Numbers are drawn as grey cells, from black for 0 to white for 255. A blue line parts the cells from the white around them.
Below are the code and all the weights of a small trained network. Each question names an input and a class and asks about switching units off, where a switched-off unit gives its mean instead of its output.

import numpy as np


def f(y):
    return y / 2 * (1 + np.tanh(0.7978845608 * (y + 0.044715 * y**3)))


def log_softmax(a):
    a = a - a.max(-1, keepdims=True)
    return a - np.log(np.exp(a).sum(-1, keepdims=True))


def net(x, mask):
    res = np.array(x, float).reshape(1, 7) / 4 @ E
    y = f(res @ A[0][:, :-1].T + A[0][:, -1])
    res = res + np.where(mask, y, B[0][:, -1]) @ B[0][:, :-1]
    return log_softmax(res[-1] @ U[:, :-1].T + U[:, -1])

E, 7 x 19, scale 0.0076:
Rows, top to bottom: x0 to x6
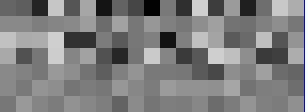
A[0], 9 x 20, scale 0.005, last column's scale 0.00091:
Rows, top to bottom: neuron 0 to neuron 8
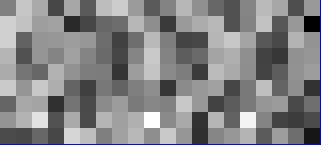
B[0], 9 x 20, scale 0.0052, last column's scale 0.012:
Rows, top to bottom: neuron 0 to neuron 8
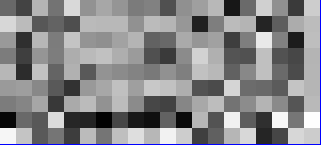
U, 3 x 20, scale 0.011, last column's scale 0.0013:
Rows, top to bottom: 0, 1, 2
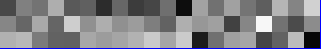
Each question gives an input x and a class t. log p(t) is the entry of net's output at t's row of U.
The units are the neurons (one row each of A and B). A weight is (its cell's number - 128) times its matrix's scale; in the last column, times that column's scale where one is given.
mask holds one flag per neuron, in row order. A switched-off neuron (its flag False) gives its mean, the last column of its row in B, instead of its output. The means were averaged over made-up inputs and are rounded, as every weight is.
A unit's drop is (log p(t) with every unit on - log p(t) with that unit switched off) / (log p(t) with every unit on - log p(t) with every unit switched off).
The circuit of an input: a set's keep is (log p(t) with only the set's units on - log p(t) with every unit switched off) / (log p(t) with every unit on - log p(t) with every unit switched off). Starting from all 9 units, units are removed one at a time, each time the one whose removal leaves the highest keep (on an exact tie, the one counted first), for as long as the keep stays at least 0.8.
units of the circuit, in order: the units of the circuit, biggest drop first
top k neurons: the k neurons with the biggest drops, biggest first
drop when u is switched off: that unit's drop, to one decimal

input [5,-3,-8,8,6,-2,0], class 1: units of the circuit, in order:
neuron 2; neuron 7
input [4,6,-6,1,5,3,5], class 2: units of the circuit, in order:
neuron 7
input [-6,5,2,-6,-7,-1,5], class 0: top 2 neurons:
neuron 7; neuron 2
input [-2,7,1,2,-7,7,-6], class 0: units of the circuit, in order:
neuron 0; neuron 8
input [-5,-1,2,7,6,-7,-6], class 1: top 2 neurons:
neuron 2; neuron 3
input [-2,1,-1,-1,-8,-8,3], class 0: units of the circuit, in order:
neuron 2; neuron 1; neuron 3
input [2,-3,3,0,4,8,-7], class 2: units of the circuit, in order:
neuron 7; neuron 0
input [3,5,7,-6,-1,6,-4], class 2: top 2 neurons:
neuron 1; neuron 5
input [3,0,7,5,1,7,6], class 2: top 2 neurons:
neuron 1; neuron 7
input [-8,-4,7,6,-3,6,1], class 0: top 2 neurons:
neuron 7; neuron 8
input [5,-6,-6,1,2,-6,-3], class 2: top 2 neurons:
neuron 7; neuron 8
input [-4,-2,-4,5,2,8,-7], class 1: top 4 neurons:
neuron 2; neuron 3; neuron 4; neuron 1
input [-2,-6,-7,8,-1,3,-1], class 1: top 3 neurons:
neuron 2; neuron 3; neuron 4
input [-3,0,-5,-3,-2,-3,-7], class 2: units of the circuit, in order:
neuron 8
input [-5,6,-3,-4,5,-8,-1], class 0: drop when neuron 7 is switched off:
1.0
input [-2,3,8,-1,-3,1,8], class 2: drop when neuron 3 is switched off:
0.0
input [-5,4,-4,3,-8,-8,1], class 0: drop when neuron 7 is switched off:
1.2
